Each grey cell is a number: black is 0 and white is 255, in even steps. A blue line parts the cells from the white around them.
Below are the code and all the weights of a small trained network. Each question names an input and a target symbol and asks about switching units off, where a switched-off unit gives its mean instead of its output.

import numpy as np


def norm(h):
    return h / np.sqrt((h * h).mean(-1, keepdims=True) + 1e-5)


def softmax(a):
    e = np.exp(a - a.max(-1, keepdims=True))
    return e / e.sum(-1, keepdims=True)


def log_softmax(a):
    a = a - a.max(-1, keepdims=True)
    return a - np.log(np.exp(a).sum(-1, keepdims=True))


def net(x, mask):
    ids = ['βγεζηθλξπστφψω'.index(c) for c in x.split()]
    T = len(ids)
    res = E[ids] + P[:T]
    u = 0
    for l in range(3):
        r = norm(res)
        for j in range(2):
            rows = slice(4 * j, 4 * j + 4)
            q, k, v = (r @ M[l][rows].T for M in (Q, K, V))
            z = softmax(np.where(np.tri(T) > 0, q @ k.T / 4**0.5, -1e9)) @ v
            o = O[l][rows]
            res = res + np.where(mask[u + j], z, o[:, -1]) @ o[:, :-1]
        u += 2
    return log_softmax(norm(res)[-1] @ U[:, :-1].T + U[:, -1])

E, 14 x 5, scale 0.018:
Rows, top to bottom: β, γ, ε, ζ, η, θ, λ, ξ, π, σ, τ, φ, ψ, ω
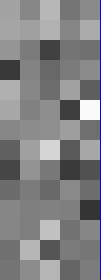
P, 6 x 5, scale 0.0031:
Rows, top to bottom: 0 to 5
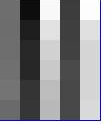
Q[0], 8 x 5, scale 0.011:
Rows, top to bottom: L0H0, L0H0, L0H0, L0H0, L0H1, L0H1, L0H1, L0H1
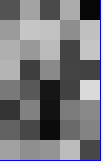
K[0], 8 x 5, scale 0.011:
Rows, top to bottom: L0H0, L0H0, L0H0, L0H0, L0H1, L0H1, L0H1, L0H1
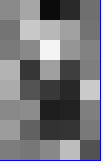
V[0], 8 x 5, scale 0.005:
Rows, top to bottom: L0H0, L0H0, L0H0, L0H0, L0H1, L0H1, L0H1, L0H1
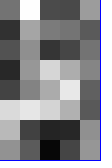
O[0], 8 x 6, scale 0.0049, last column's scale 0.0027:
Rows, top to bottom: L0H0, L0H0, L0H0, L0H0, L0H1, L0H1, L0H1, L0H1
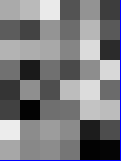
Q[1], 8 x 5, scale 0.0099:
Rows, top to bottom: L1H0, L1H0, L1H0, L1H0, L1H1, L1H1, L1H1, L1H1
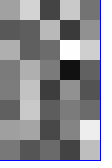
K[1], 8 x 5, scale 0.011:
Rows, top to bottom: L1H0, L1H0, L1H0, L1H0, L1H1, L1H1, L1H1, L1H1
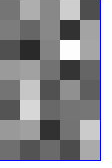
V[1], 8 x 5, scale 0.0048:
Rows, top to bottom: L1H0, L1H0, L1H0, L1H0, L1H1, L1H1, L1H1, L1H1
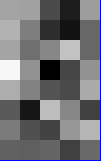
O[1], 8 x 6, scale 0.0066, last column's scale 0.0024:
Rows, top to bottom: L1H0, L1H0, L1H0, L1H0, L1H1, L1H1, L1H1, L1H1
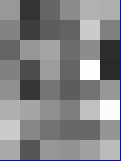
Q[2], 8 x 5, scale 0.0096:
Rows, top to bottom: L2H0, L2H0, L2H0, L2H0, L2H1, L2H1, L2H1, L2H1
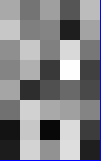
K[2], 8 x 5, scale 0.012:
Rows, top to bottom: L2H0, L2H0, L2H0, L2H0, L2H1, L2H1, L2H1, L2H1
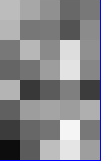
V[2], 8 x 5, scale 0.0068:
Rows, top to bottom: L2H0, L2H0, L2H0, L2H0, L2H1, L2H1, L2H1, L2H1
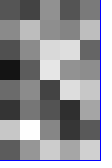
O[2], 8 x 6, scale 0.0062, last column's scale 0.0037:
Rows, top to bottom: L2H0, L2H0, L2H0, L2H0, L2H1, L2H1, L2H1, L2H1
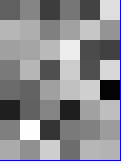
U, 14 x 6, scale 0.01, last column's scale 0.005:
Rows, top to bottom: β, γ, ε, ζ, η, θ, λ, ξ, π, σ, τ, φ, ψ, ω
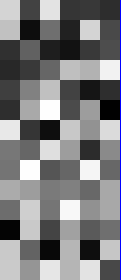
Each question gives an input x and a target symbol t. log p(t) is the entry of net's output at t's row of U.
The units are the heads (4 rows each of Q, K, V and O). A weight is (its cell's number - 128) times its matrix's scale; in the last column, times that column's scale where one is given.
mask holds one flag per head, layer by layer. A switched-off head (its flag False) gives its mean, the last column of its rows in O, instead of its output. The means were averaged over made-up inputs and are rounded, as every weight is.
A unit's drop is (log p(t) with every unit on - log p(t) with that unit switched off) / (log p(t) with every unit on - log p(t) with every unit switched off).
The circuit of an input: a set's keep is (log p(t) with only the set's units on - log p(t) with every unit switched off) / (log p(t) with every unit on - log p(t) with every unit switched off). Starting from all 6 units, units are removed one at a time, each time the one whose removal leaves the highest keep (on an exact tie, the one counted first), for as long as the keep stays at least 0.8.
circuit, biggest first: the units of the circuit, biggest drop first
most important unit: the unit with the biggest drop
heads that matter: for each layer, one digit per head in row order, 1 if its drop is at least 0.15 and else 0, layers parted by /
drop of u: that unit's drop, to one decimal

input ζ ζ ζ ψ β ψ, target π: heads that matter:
10 / 10 / 01
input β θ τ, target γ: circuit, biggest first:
(L1H0, L0H1)
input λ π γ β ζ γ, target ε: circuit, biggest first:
(L0H0, L2H0)
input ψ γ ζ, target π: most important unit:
L0H0
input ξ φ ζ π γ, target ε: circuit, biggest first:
(L0H0, L0H1, L2H1)
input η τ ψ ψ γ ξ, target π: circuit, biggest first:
(L2H1, L0H1)
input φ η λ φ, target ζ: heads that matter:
11 / 00 / 00
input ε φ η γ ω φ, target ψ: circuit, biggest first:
(L2H1, L0H1)
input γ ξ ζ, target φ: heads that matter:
01 / 10 / 10
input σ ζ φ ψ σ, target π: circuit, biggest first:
(L0H0, L2H1)
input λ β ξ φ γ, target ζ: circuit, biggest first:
(L0H1, L0H0)
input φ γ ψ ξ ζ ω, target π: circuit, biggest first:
(L0H0, L2H1, L0H1)
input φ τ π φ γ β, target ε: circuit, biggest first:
(L0H1, L2H1)
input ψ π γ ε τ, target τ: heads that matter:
10 / 01 / 00
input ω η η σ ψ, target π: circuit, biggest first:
(L0H0)
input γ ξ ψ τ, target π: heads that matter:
11 / 00 / 01
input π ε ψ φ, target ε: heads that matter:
01 / 10 / 10
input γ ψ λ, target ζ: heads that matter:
01 / 00 / 01
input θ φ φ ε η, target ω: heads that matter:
10 / 00 / 00
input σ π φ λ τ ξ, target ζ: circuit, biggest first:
(L0H1)
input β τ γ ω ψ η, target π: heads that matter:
10 / 10 / 01
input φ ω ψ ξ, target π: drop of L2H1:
0.6
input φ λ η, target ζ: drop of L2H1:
0.2
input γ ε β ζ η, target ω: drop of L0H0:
1.1
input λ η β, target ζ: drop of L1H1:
0.0
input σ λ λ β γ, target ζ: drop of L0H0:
0.2
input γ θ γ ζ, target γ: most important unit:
L1H0
